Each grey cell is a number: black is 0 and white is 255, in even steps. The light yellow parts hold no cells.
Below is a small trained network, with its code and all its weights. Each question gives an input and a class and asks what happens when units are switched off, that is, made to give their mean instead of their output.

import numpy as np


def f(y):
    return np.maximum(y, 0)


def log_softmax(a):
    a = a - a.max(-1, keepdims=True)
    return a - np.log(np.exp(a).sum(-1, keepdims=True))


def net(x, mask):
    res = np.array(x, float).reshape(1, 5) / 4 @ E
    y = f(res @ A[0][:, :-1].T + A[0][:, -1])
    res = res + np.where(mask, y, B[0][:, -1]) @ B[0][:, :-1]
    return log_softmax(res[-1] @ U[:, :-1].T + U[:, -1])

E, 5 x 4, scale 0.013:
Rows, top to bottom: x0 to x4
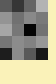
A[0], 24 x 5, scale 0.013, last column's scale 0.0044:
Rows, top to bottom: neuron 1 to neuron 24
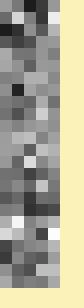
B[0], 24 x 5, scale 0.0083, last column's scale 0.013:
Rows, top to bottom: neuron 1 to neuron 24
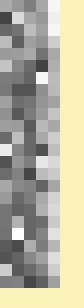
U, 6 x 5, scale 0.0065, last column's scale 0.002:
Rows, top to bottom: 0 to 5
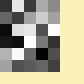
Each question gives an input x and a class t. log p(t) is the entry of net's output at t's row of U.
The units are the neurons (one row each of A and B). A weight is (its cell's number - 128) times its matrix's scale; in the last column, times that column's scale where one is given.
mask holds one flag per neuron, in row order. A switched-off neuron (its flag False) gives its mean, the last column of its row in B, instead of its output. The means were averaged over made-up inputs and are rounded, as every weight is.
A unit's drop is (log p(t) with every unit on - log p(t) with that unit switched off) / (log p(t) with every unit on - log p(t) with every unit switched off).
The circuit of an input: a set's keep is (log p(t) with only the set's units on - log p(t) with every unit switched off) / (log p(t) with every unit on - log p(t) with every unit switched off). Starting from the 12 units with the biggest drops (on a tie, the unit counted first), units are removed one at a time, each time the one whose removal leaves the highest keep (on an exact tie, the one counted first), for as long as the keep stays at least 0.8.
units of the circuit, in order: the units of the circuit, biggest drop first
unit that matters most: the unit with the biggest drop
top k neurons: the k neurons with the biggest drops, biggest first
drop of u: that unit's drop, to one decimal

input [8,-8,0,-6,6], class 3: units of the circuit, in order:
neuron 3; neuron 21
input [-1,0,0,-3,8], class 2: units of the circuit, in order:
neuron 2; neuron 3
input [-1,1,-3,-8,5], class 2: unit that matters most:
neuron 2
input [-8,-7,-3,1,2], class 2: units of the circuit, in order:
neuron 2; neuron 15
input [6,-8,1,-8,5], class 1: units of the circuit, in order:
neuron 17; neuron 4
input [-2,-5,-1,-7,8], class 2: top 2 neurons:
neuron 2; neuron 3
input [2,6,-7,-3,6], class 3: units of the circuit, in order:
neuron 20; neuron 3
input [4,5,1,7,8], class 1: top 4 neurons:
neuron 15; neuron 17; neuron 1; neuron 18
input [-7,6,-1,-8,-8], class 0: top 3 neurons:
neuron 14; neuron 12; neuron 7
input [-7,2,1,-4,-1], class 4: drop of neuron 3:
0.2
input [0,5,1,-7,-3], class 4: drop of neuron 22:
0.1
